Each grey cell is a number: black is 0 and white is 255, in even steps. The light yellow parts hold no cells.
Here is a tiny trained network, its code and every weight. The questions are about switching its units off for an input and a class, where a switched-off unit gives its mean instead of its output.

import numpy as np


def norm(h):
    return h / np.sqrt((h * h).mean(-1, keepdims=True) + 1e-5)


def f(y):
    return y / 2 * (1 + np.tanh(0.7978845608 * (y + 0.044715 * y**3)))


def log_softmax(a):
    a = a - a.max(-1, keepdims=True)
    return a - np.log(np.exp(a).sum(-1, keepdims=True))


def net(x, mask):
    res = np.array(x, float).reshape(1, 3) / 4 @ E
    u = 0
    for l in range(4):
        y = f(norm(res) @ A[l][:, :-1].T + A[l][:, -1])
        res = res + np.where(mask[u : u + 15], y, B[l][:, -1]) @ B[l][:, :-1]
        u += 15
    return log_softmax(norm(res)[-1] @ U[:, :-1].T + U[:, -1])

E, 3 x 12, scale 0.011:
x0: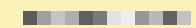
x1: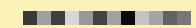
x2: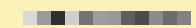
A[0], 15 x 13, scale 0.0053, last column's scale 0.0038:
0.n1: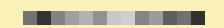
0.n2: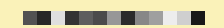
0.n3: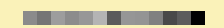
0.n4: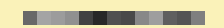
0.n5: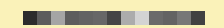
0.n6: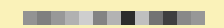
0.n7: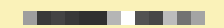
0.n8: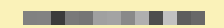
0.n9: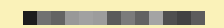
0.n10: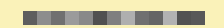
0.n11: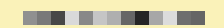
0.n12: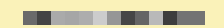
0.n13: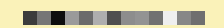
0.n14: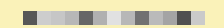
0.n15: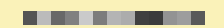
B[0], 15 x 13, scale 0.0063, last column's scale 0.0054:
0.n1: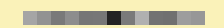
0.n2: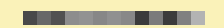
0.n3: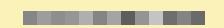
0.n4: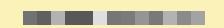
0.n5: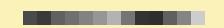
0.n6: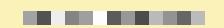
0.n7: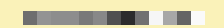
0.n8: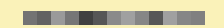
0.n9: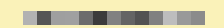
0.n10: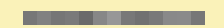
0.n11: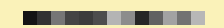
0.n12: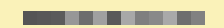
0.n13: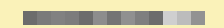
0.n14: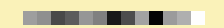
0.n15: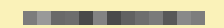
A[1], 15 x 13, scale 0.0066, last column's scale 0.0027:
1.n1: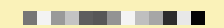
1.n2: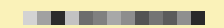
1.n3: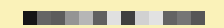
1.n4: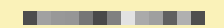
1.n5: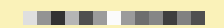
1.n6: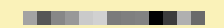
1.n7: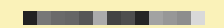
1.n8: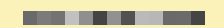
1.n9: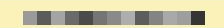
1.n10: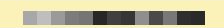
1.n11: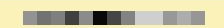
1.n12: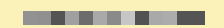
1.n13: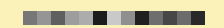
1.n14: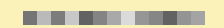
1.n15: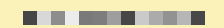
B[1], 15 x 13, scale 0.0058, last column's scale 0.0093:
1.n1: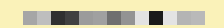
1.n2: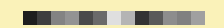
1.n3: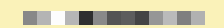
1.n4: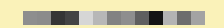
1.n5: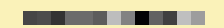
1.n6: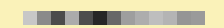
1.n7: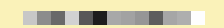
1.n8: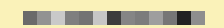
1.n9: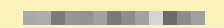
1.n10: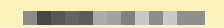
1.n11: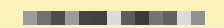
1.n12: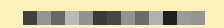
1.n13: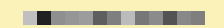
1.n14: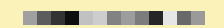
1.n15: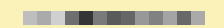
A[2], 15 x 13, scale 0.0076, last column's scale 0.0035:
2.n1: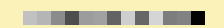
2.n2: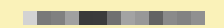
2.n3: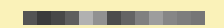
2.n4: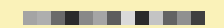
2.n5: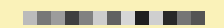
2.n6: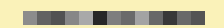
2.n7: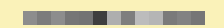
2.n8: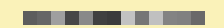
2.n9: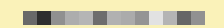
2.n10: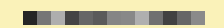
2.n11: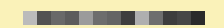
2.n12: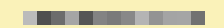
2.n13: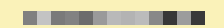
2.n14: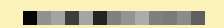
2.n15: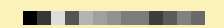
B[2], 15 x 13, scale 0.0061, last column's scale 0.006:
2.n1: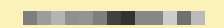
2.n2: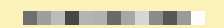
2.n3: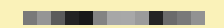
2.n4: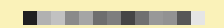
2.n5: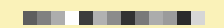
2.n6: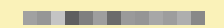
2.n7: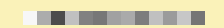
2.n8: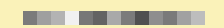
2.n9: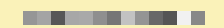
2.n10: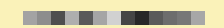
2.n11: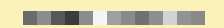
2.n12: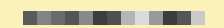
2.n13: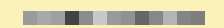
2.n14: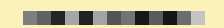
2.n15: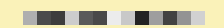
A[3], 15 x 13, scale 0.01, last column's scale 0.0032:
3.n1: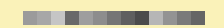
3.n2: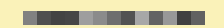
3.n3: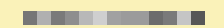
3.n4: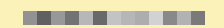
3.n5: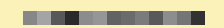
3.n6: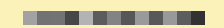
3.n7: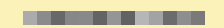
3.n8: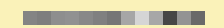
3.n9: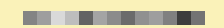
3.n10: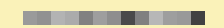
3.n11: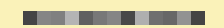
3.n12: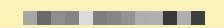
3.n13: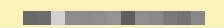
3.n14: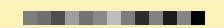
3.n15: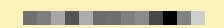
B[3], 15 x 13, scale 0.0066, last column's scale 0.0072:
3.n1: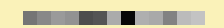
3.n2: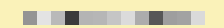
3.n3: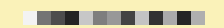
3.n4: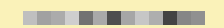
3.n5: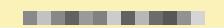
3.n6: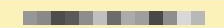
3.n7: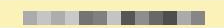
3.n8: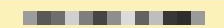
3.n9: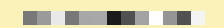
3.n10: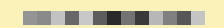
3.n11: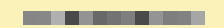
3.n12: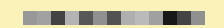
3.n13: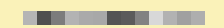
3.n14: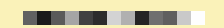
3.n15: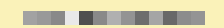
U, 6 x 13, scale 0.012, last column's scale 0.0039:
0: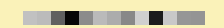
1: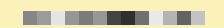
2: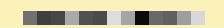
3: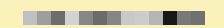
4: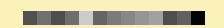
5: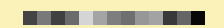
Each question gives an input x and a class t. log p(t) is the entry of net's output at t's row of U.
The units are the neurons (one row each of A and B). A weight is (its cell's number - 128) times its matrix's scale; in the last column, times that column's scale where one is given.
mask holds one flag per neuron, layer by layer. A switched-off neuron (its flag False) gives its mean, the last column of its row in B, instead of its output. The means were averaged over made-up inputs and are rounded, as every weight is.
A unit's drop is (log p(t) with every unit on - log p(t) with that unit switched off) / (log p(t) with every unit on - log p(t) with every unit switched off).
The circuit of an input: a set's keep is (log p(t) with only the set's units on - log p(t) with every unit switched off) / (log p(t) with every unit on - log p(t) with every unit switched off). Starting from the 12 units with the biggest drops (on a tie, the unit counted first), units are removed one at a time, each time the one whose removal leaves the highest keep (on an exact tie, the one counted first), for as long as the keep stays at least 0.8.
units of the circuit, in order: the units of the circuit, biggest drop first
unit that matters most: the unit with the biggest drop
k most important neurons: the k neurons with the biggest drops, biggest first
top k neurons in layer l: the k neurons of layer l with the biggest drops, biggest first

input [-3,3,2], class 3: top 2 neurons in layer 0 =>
[0.n14; 0.n6]
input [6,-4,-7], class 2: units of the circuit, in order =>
[2.n15]
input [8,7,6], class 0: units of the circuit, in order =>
[1.n1; 1.n14]
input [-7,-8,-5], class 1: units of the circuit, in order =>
[0.n14; 1.n1; 2.n5]
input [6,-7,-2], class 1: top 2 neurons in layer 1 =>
[1.n7; 1.n9]
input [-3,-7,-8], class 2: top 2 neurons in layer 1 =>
[1.n3; 1.n15]
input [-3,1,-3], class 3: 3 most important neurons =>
[1.n7; 1.n6; 0.n14]
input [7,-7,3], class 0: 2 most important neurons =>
[1.n1; 0.n6]
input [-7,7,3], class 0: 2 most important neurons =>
[0.n7; 3.n2]
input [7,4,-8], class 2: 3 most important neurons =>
[0.n5; 2.n15; 2.n14]
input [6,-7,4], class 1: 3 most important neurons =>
[0.n7; 2.n5; 1.n7]
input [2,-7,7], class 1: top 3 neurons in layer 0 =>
[0.n7; 0.n5; 0.n2]
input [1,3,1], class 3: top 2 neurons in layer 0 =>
[0.n6; 0.n7]
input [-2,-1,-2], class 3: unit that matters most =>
1.n7
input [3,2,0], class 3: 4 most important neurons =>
[0.n14; 1.n6; 0.n6; 3.n8]
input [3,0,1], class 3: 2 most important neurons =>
[0.n14; 1.n6]
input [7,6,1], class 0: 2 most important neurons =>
[1.n1; 0.n7]
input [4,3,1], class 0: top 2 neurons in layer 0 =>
[0.n7; 0.n5]
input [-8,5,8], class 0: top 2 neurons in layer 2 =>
[2.n15; 2.n14]
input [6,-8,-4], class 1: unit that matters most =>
0.n7
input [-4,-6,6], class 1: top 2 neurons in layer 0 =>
[0.n14; 0.n5]
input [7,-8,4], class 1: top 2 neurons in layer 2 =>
[2.n5; 2.n4]
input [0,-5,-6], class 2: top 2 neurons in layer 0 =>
[0.n5; 0.n6]
